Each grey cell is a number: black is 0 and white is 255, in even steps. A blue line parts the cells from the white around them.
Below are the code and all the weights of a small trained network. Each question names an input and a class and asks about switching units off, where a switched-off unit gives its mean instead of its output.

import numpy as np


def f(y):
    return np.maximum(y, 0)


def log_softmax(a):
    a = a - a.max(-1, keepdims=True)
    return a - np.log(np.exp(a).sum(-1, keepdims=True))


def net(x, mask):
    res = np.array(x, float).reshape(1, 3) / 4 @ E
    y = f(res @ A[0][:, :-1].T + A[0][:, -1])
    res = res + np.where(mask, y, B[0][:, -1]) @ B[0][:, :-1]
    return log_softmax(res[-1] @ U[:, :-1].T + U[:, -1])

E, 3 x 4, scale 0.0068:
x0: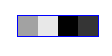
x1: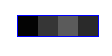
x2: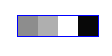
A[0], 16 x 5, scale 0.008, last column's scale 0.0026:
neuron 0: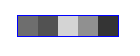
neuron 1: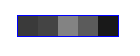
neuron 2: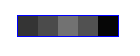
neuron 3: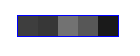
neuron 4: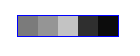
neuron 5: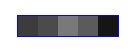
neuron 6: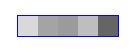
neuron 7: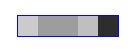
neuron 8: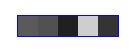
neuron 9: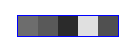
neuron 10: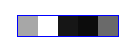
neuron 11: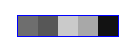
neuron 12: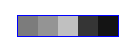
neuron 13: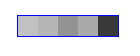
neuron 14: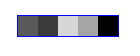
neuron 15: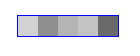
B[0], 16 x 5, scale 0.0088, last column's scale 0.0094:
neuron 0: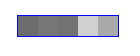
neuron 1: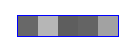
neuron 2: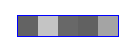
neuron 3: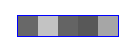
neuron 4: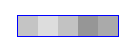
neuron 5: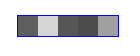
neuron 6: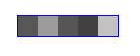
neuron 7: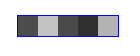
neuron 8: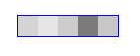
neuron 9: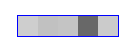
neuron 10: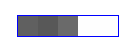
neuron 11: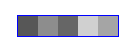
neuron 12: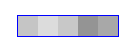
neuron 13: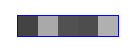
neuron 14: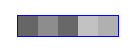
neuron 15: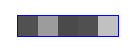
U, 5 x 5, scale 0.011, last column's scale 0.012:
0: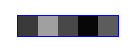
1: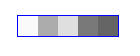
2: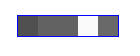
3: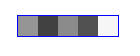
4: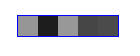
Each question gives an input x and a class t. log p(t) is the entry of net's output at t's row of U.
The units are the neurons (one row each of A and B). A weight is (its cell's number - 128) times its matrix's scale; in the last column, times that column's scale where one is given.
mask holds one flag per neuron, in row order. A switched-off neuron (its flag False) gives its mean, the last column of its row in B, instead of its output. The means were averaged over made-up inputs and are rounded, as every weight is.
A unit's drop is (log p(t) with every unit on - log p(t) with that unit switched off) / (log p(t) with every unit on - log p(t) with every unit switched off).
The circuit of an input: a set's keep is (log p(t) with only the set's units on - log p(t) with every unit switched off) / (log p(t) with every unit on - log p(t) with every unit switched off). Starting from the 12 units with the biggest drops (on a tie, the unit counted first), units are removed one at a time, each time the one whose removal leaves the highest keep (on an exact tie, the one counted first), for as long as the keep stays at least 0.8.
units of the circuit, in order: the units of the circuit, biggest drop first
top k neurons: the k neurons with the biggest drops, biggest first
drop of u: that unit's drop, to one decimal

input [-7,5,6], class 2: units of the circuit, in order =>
[neuron 0]
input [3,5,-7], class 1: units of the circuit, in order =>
[neuron 8; neuron 9]
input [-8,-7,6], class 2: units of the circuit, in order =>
[neuron 0; neuron 11]
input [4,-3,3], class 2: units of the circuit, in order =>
[neuron 10; neuron 9]
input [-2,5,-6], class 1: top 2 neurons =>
[neuron 8; neuron 9]
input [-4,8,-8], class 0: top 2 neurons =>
[neuron 5; neuron 3]
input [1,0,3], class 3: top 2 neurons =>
[neuron 8; neuron 9]
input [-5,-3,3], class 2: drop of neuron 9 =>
0.2
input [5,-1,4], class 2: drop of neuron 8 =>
0.2
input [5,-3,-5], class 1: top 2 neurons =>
[neuron 9; neuron 8]
